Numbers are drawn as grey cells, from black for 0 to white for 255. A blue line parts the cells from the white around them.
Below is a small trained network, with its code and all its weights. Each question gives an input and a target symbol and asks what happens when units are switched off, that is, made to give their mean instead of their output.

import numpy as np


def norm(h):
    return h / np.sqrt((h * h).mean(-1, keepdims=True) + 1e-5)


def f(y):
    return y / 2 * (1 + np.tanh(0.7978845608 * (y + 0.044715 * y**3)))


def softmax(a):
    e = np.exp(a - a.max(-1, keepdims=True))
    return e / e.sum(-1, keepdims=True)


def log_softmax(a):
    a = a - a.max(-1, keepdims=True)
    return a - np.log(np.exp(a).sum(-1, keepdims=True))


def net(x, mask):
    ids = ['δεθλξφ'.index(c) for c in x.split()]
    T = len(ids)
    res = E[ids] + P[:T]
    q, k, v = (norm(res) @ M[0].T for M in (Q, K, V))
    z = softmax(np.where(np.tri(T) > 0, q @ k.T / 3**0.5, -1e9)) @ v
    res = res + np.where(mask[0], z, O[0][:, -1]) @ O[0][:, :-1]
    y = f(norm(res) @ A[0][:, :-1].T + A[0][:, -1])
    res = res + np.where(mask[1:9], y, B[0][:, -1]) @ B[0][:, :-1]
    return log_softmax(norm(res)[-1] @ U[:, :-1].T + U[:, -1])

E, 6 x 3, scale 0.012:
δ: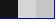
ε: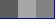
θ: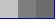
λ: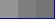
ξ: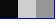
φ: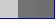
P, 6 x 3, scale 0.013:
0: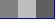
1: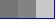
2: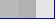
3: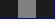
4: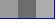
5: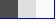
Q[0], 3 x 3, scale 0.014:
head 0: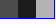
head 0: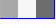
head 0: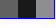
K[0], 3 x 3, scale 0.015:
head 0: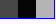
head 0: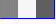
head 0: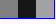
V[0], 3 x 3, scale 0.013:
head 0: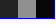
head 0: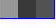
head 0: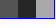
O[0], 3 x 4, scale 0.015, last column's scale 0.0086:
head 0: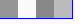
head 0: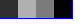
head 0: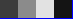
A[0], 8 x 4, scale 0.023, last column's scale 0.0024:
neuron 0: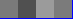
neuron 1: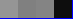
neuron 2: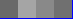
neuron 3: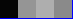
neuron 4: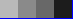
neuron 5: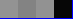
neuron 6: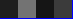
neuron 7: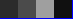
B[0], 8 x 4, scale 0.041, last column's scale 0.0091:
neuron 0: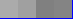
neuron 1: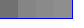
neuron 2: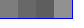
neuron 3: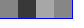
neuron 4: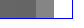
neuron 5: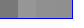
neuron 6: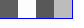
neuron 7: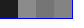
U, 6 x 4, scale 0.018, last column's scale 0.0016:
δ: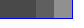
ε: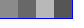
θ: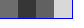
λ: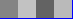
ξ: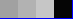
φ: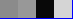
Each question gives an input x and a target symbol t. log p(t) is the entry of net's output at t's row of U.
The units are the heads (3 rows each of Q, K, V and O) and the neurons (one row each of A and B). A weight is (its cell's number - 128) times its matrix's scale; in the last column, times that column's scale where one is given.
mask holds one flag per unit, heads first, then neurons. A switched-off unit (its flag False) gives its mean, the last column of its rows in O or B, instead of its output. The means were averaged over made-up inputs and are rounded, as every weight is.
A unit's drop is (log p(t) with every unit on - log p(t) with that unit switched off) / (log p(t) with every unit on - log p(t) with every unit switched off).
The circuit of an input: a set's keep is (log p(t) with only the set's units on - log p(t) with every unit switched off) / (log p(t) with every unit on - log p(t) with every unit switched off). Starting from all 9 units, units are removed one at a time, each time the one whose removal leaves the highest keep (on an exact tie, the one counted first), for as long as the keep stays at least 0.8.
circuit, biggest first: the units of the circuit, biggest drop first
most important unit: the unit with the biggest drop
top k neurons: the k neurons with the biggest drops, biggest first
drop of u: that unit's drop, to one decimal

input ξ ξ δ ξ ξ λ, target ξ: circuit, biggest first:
(head 0; neuron 6)
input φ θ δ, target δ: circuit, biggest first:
(head 0; neuron 6)
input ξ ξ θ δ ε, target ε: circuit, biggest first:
(neuron 6; head 0)
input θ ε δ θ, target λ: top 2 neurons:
(neuron 6; neuron 2)
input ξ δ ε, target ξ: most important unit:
head 0
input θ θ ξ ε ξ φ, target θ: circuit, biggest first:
(neuron 6; neuron 4)
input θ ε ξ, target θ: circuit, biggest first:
(neuron 6; head 0)
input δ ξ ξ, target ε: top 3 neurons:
(neuron 6; neuron 4; neuron 0)
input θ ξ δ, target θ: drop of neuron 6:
0.7
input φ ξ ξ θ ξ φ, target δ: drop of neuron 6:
0.2
